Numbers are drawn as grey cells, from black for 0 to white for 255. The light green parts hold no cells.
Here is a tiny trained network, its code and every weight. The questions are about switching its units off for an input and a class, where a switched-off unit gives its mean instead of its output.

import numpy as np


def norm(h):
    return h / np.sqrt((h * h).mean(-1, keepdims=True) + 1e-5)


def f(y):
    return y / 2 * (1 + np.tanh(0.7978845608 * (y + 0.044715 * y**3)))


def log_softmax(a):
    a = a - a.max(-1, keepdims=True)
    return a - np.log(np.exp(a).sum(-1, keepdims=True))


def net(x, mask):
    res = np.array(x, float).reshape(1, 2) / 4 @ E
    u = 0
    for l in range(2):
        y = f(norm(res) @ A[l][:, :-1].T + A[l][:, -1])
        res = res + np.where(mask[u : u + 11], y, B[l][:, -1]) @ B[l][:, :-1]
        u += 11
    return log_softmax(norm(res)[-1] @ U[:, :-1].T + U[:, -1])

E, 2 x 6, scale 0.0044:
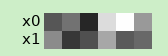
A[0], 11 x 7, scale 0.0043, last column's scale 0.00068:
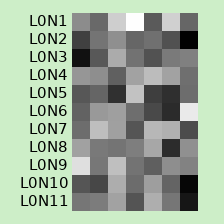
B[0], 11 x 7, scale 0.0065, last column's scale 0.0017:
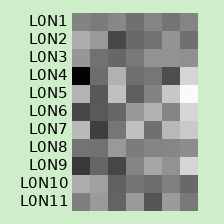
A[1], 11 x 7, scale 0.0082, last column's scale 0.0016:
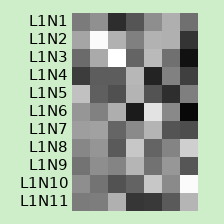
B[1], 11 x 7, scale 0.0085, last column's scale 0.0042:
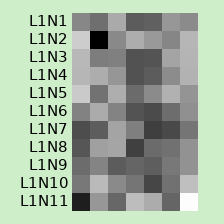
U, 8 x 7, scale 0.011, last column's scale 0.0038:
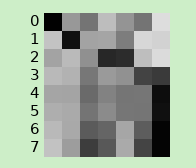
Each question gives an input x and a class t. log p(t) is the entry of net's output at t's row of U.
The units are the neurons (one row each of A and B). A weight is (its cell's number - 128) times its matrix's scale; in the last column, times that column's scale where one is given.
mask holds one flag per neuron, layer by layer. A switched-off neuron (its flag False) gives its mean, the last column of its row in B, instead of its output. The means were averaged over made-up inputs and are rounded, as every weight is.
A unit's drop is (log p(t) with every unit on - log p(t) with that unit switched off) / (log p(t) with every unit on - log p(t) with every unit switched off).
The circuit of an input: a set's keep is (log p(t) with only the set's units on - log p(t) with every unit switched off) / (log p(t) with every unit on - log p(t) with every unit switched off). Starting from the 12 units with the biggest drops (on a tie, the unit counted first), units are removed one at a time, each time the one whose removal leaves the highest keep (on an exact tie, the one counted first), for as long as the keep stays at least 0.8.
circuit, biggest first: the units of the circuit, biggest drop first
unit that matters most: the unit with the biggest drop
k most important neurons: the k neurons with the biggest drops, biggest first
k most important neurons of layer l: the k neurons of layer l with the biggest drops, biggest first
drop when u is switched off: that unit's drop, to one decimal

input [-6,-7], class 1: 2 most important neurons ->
(L1N2, L0N4)
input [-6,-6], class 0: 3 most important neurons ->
(L1N11, L0N5, L0N9)
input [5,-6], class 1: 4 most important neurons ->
(L1N2, L0N9, L0N6, L1N11)
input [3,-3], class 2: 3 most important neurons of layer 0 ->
(L0N4, L0N6, L0N9)
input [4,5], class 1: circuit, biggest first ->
(L1N11)
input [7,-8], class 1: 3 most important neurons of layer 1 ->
(L1N2, L1N11, L1N3)
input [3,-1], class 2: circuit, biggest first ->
(L1N11, L0N4, L0N9, L1N2)
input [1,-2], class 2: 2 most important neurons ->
(L0N5, L1N11)
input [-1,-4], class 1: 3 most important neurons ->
(L1N2, L0N4, L1N11)
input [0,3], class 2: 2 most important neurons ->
(L1N6, L1N2)
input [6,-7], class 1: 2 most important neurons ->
(L1N2, L0N9)
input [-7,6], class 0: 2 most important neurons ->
(L1N11, L0N7)
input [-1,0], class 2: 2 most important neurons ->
(L1N11, L1N1)
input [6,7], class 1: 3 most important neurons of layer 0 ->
(L0N5, L0N9, L0N6)
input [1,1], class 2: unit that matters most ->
L1N3
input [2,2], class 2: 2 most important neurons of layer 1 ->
(L1N3, L1N2)
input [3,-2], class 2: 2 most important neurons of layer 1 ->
(L1N11, L1N3)
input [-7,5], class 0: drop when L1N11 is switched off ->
1.6
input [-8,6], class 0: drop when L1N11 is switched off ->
1.5
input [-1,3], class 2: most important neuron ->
(L0N4)
